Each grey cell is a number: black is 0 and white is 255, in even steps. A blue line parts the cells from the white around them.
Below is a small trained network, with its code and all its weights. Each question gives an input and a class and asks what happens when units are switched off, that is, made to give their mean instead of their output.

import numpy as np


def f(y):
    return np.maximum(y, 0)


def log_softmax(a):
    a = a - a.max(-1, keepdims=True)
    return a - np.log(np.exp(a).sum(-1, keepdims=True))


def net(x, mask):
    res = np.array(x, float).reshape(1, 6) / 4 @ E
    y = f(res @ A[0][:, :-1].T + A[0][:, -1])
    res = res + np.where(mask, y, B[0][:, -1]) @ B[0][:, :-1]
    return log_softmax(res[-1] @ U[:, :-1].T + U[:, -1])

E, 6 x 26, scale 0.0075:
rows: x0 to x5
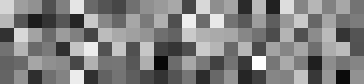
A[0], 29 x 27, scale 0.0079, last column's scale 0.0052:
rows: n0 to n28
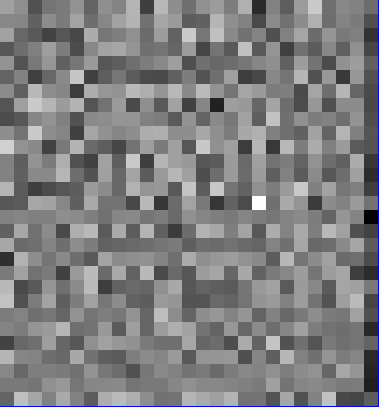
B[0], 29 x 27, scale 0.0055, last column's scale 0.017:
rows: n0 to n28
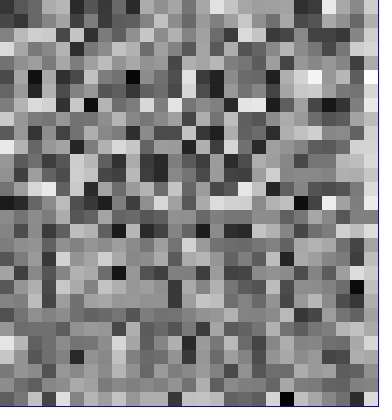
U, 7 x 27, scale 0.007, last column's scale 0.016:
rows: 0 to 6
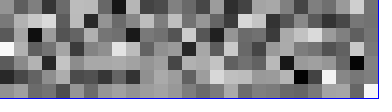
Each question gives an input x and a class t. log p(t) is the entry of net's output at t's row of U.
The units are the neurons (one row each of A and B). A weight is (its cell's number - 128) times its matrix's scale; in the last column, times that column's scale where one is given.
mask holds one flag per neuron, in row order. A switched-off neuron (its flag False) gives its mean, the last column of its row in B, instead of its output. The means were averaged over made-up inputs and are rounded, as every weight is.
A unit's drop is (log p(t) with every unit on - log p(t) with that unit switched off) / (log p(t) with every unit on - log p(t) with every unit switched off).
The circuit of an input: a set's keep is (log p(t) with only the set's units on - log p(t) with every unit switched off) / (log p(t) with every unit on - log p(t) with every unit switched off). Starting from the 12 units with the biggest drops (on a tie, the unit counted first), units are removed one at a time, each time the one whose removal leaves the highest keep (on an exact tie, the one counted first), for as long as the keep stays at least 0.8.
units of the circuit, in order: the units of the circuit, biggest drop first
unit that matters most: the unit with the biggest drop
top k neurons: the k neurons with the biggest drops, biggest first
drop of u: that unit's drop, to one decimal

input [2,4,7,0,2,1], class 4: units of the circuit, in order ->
n28
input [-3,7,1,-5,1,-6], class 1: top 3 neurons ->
n2, n13, n5
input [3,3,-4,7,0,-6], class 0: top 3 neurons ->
n16, n19, n5
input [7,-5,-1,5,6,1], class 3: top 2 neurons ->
n10, n25
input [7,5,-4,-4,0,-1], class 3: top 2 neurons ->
n10, n7
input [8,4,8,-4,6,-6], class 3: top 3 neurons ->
n10, n25, n5
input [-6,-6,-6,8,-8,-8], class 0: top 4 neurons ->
n16, n19, n5, n14
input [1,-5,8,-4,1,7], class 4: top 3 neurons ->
n28, n18, n6
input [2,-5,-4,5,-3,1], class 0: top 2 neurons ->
n16, n13
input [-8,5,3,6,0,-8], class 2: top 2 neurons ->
n6, n9
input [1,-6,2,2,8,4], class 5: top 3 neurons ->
n14, n13, n2
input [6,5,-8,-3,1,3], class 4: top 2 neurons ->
n20, n21
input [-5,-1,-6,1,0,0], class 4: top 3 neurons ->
n20, n10, n21
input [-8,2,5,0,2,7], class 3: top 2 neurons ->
n3, n24
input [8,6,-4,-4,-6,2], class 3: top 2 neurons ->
n10, n7
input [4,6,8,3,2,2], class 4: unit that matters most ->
n28
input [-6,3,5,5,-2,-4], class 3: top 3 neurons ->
n24, n3, n11
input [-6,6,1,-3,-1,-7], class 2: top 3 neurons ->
n9, n6, n7
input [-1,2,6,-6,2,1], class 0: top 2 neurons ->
n11, n12
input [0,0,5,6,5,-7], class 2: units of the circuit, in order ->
n6
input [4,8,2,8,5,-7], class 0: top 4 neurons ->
n16, n19, n7, n5
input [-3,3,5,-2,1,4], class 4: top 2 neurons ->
n28, n6
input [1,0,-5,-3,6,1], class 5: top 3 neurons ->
n14, n28, n18
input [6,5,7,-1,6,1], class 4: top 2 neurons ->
n28, n18
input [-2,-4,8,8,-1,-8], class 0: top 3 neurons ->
n16, n19, n5
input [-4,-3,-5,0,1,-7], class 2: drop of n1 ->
0.0
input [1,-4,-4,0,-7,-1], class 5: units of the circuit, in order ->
n0
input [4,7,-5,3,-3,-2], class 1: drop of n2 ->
0.1
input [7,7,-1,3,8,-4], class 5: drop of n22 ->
-0.1
